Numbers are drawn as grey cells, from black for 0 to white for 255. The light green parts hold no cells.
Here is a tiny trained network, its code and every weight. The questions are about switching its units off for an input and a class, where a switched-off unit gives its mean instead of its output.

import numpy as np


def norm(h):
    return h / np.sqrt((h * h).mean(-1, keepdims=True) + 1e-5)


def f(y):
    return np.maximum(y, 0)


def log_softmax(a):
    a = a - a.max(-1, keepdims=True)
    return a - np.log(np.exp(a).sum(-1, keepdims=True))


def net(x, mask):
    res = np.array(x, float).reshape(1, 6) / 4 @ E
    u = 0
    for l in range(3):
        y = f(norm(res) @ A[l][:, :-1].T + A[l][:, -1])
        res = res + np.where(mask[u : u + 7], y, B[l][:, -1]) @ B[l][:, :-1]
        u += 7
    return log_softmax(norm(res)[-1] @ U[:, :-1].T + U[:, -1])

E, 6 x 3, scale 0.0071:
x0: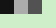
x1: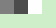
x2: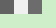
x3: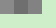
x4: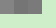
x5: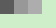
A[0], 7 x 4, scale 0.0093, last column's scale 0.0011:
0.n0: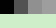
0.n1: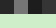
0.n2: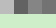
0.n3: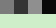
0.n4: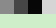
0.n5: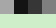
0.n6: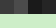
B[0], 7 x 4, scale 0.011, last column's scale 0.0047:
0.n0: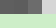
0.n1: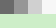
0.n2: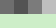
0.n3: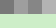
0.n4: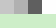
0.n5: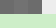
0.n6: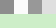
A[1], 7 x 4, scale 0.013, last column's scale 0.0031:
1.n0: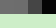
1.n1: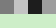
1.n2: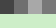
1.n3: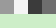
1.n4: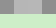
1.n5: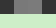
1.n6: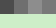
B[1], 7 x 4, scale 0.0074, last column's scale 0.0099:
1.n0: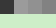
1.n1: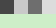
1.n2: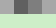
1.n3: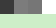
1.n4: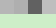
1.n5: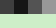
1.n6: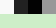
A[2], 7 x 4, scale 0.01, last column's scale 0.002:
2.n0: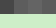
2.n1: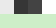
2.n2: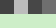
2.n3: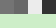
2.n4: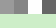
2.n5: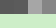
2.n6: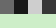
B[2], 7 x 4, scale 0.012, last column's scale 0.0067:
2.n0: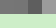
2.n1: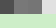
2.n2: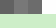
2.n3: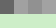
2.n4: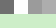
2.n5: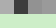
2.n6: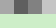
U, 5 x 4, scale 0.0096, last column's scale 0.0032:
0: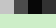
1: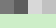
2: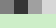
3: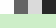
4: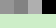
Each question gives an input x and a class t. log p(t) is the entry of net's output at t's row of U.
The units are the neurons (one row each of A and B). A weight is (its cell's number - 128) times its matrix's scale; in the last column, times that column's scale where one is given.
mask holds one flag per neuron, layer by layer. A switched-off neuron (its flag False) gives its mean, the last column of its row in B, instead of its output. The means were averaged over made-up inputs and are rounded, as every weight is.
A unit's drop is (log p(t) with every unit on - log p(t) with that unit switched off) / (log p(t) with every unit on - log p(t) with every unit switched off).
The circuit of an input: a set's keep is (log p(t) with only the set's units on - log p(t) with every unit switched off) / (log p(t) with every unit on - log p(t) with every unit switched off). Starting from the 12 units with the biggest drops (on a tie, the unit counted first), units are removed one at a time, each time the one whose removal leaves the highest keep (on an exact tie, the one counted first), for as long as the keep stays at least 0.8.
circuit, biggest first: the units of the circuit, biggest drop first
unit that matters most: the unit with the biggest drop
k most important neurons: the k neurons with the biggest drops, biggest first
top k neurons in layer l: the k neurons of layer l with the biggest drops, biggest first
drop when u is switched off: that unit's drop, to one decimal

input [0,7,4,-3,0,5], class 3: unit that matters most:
2.n6
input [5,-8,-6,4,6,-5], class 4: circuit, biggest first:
(0.n6; 0.n1)
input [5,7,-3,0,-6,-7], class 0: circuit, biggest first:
(1.n6; 0.n1)
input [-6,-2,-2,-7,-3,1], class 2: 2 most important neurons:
(0.n1; 2.n1)
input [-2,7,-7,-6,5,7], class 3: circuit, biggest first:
(2.n6; 1.n3)
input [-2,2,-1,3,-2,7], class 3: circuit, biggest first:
(1.n1; 1.n3)
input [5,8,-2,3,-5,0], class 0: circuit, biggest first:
(1.n6; 0.n1; 0.n0)
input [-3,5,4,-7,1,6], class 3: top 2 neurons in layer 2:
(2.n2; 2.n1)
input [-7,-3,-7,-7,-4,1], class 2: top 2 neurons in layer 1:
(1.n4; 1.n6)
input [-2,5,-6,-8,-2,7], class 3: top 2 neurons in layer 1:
(1.n3; 1.n5)
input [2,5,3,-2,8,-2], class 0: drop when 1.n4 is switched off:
-0.1
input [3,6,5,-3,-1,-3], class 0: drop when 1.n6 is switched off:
0.2
